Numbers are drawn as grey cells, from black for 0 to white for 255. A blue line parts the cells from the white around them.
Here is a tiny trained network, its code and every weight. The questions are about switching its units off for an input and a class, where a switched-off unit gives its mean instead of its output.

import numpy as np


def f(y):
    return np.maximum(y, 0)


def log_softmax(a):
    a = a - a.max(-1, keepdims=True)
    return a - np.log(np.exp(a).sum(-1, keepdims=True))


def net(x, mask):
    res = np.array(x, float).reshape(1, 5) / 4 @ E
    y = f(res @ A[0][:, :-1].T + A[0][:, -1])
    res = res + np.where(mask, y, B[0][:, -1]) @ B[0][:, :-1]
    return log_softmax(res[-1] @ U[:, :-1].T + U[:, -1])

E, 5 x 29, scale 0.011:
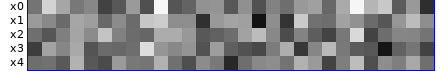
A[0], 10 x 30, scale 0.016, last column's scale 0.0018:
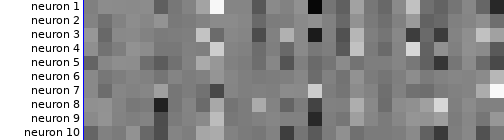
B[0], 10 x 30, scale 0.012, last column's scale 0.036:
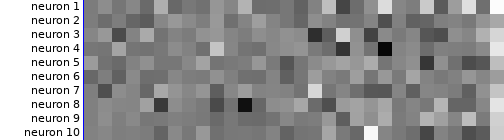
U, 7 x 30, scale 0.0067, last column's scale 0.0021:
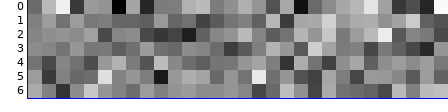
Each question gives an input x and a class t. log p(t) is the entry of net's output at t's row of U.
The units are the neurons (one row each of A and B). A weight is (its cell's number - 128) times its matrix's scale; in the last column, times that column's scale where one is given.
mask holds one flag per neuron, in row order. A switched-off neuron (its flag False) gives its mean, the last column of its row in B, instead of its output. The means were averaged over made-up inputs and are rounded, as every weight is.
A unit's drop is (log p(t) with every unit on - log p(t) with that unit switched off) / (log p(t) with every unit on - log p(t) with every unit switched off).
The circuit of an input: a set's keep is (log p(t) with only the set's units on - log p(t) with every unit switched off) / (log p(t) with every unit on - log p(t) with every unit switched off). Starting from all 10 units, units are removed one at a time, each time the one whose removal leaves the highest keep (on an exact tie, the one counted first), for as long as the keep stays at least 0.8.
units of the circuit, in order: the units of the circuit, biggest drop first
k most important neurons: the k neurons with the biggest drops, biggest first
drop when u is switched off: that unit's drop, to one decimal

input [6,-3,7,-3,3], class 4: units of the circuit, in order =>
[neuron 4]
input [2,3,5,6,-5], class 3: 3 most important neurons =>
[neuron 5; neuron 10; neuron 9]
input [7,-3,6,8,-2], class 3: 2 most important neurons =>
[neuron 10; neuron 5]
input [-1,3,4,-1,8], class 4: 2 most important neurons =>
[neuron 4; neuron 2]
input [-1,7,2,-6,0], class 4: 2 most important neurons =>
[neuron 4; neuron 2]
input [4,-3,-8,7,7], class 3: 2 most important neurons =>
[neuron 10; neuron 5]
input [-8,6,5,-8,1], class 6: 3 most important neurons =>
[neuron 3; neuron 9; neuron 10]
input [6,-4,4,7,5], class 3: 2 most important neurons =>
[neuron 10; neuron 5]
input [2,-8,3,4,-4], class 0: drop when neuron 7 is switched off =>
0.2
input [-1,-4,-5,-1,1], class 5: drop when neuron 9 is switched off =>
0.3
